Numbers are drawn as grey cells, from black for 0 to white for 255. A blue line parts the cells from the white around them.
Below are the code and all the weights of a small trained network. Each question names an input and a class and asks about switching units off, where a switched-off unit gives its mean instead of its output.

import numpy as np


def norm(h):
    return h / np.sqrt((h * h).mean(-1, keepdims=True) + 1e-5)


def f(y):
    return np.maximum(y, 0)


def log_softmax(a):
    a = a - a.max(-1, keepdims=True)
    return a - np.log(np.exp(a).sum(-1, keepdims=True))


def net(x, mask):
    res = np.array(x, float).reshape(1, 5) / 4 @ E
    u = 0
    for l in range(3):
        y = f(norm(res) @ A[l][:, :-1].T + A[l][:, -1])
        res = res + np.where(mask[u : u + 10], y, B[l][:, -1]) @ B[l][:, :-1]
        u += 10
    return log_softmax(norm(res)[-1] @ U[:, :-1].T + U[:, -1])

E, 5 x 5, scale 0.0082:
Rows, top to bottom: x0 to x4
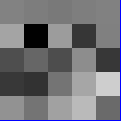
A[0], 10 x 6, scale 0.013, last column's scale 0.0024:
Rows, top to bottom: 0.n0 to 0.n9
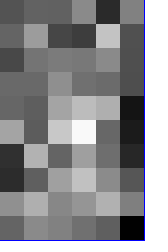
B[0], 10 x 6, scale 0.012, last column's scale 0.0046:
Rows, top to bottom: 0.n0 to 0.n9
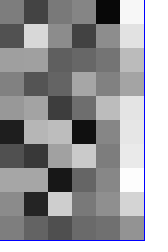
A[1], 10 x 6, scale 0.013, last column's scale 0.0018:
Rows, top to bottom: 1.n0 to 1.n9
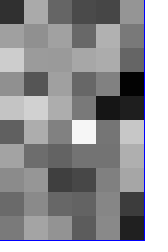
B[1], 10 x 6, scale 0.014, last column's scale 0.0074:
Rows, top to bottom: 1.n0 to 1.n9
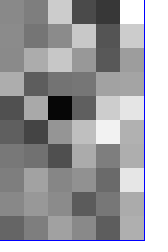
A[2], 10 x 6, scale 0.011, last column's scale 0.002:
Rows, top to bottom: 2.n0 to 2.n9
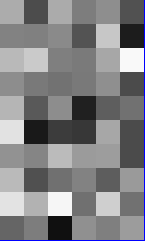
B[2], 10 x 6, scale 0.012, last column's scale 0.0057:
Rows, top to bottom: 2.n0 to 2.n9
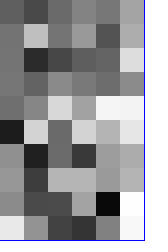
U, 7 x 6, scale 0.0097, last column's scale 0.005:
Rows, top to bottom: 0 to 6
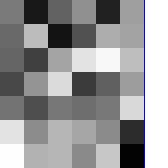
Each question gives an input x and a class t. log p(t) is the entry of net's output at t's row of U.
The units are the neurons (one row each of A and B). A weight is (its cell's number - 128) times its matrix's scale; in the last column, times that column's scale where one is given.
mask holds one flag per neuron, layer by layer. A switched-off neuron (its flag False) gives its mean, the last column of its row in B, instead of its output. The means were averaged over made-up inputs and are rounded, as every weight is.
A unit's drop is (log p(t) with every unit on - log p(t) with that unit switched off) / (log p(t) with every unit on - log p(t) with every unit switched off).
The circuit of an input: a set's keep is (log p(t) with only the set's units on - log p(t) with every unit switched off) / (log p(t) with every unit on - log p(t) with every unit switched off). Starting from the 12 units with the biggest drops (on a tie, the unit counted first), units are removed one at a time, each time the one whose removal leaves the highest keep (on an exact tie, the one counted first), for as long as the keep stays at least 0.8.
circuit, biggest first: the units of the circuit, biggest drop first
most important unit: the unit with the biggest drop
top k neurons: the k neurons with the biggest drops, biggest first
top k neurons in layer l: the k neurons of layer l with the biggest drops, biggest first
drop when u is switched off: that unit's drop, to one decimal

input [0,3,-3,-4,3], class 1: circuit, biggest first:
[1.n4]
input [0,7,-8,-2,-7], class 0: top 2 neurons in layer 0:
[0.n0, 0.n5]
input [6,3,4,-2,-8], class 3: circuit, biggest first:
[1.n0, 2.n4]
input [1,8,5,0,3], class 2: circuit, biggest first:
[2.n5, 2.n4]
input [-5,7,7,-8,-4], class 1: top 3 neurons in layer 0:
[0.n6, 0.n5, 0.n8]
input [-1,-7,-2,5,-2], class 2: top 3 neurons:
[0.n6, 1.n5, 1.n4]
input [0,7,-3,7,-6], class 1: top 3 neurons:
[1.n0, 0.n5, 0.n0]
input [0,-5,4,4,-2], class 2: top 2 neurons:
[0.n6, 1.n5]
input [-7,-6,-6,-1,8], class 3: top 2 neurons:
[0.n5, 1.n9]
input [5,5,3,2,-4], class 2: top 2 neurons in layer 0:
[0.n5, 0.n3]
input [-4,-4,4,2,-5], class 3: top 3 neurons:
[0.n1, 1.n0, 2.n8]
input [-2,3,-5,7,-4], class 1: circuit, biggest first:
[0.n4, 2.n1]
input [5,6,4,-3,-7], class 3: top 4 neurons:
[1.n0, 0.n8, 0.n1, 0.n6]
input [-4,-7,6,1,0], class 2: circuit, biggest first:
[1.n5]
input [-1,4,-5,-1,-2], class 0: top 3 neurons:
[0.n0, 2.n8, 0.n5]
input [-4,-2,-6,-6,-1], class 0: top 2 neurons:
[0.n8, 0.n0]
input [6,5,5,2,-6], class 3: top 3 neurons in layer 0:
[0.n1, 0.n8, 0.n6]
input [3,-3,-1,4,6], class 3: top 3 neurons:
[0.n5, 1.n4, 1.n0]
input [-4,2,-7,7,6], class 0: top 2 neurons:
[1.n4, 2.n8]
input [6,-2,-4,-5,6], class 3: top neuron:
[0.n5]
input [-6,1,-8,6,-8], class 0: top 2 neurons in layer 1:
[1.n4, 1.n1]
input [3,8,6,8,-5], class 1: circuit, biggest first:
[0.n7, 2.n5, 0.n6]
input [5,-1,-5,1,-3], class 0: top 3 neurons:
[2.n8, 0.n8, 0.n5]
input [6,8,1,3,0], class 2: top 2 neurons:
[1.n4, 2.n5]
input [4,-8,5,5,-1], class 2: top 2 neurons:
[0.n6, 1.n5]
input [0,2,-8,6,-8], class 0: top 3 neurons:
[2.n8, 1.n4, 0.n5]
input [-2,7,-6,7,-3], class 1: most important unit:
1.n0
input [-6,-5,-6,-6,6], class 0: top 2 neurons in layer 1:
[1.n2, 1.n1]
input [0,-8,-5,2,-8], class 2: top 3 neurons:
[0.n6, 0.n5, 1.n5]
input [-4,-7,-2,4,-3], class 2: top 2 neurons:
[0.n6, 1.n5]
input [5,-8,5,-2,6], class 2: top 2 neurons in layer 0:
[0.n6, 0.n1]
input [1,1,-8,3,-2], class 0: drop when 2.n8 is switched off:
0.2
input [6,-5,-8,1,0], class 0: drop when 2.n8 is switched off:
0.2
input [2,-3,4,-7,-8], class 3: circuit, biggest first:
[1.n0]
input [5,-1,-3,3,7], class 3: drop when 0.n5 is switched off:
1.2
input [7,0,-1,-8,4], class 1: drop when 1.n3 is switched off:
0.0
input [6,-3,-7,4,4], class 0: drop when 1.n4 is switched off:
0.1
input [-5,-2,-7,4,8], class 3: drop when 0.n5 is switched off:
1.0
